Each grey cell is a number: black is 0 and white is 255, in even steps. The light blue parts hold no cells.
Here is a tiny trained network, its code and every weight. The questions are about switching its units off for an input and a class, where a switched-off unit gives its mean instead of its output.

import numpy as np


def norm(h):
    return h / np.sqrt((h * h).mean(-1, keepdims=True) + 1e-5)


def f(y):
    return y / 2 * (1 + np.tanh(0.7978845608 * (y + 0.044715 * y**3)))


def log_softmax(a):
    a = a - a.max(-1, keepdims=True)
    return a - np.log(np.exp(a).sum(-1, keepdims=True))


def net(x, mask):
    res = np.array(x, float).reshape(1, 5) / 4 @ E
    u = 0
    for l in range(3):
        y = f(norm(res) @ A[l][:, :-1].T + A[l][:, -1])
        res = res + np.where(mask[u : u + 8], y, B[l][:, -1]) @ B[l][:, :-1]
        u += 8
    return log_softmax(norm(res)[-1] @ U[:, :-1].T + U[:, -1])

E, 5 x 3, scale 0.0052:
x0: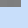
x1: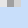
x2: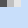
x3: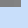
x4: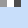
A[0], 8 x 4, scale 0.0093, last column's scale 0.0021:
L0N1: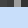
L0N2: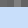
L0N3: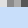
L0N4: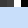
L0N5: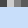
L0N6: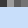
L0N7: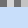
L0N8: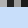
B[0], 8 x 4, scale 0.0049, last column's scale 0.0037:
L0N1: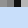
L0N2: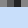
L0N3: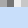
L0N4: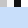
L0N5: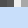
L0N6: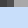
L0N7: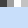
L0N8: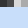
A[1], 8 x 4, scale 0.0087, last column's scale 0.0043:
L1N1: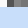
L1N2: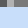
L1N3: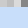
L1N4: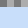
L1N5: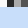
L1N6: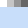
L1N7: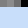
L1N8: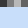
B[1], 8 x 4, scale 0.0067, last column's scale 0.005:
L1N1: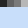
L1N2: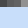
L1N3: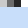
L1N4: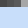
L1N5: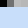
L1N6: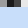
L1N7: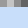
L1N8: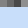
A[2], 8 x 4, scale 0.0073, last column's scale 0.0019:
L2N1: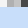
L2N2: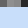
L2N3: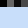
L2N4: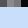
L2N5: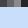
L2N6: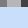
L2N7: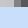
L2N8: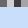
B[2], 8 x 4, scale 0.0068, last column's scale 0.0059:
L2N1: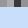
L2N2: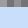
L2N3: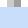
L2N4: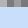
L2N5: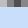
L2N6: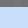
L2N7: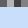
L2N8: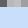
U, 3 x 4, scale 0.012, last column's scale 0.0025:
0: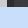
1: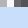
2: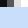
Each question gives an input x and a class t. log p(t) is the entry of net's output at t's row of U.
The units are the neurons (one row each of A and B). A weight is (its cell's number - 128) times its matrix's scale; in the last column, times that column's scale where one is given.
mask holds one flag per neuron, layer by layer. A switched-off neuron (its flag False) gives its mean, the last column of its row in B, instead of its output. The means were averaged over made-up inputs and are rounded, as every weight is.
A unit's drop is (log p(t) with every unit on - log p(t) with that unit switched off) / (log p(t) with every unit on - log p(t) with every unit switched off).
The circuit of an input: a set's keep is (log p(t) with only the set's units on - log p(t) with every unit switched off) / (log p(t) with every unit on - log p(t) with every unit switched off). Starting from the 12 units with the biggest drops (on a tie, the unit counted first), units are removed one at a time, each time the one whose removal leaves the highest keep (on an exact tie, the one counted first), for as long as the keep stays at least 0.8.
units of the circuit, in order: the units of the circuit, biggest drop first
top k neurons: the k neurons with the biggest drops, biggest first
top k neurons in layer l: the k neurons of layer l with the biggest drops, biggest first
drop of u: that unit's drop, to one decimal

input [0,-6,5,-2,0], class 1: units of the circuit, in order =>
[L2N3]
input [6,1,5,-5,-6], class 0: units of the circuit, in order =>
[L0N4, L1N6]
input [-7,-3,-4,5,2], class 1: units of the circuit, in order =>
[L1N6, L1N3]
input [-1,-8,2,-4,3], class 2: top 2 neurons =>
[L1N3, L0N6]
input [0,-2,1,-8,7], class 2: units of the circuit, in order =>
[L0N7, L0N5, L0N4]
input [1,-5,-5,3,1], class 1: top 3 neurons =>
[L1N6, L2N3, L1N3]
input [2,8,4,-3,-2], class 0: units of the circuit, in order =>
[L1N3, L2N3]
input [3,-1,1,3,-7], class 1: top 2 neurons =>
[L0N4, L1N6]
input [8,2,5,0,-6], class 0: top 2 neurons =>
[L0N4, L1N6]
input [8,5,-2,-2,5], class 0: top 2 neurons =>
[L1N6, L2N3]
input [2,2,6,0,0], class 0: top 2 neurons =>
[L1N3, L1N6]
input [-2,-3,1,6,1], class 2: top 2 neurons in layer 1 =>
[L1N3, L1N6]
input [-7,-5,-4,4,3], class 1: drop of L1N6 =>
0.3
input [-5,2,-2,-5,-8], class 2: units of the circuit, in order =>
[L1N5]
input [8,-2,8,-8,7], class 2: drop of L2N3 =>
0.1
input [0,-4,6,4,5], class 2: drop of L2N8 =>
0.0
